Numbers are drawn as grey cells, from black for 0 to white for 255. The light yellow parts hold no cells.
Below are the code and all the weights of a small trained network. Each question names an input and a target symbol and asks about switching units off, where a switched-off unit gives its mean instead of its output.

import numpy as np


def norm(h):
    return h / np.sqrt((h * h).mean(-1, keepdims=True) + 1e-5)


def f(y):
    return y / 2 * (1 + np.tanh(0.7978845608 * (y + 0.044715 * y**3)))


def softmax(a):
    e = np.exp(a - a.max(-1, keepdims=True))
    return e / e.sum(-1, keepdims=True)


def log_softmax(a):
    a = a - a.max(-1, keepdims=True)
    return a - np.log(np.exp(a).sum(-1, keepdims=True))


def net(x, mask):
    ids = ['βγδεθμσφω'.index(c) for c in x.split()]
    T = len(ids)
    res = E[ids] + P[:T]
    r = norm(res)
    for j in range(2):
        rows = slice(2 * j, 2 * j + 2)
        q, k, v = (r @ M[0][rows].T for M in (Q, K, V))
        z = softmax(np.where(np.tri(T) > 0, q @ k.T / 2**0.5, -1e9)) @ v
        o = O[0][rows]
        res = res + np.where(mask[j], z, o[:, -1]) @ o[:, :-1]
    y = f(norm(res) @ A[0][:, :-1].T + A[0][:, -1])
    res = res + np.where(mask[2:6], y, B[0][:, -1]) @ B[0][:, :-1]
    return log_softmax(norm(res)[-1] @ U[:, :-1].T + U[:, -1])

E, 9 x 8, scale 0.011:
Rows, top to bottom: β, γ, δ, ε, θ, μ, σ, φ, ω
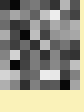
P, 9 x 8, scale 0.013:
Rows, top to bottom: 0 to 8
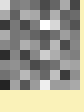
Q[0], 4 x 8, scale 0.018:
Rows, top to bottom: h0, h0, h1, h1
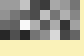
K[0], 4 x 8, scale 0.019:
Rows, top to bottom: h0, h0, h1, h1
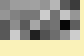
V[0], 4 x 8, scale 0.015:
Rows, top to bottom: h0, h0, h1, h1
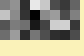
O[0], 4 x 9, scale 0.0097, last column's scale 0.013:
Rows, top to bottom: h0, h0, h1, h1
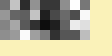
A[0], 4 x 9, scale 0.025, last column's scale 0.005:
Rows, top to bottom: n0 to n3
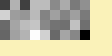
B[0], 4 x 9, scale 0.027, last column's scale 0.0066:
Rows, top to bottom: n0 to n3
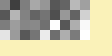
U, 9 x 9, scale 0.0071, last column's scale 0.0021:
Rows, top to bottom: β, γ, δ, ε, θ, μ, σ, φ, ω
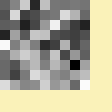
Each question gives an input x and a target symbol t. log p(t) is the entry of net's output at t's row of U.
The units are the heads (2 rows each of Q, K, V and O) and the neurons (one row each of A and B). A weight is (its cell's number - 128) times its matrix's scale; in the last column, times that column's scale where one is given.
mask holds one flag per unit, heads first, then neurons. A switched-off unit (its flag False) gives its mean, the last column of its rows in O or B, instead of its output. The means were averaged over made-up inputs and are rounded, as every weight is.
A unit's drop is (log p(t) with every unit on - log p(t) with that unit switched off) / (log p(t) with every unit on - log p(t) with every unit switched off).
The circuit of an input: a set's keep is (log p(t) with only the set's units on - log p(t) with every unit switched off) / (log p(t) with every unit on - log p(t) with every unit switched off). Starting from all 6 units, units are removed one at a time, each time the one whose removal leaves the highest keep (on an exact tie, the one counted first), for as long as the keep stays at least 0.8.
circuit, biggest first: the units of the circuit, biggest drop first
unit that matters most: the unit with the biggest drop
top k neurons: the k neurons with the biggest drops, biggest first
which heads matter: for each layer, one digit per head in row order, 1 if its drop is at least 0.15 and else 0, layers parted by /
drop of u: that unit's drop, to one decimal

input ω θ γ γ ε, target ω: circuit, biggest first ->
(h1, n3)
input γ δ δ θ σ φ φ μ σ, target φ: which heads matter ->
01
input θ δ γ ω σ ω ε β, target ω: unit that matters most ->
h1
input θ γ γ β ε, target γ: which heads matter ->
11
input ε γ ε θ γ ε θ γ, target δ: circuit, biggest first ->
(h1, h0)
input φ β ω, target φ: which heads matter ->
01
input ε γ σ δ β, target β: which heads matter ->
10
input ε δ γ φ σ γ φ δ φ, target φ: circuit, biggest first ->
(h1, n0)
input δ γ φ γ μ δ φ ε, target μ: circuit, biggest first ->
(n2, h1)
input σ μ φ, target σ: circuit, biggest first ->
(h0, n3, h1)
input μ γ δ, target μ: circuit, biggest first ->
(h1, n2)
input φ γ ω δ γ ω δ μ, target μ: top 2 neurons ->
(n2, n3)
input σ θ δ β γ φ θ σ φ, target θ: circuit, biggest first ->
(h0, h1)
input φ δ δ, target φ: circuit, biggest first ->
(n0, h1)
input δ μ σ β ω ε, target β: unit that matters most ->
h0
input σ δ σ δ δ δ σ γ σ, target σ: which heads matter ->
10
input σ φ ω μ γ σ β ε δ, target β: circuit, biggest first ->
(h0, h1)
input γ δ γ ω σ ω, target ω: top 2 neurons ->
(n3, n2)
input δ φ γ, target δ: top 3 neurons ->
(n3, n1, n2)
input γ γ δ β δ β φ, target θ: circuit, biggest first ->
(h0)
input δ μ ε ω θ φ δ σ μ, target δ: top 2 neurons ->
(n3, n1)
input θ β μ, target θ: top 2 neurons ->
(n2, n1)
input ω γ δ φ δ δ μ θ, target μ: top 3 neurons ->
(n2, n3, n1)
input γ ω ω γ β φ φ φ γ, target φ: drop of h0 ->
-0.1
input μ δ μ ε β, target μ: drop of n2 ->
0.2
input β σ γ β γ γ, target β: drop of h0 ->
0.8
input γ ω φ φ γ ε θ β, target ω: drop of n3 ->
0.7
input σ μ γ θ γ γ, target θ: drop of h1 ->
0.4
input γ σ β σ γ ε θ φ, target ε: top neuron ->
(n1)
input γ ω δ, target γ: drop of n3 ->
0.0
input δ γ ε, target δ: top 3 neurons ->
(n3, n1, n0)
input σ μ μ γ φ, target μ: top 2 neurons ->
(n2, n3)
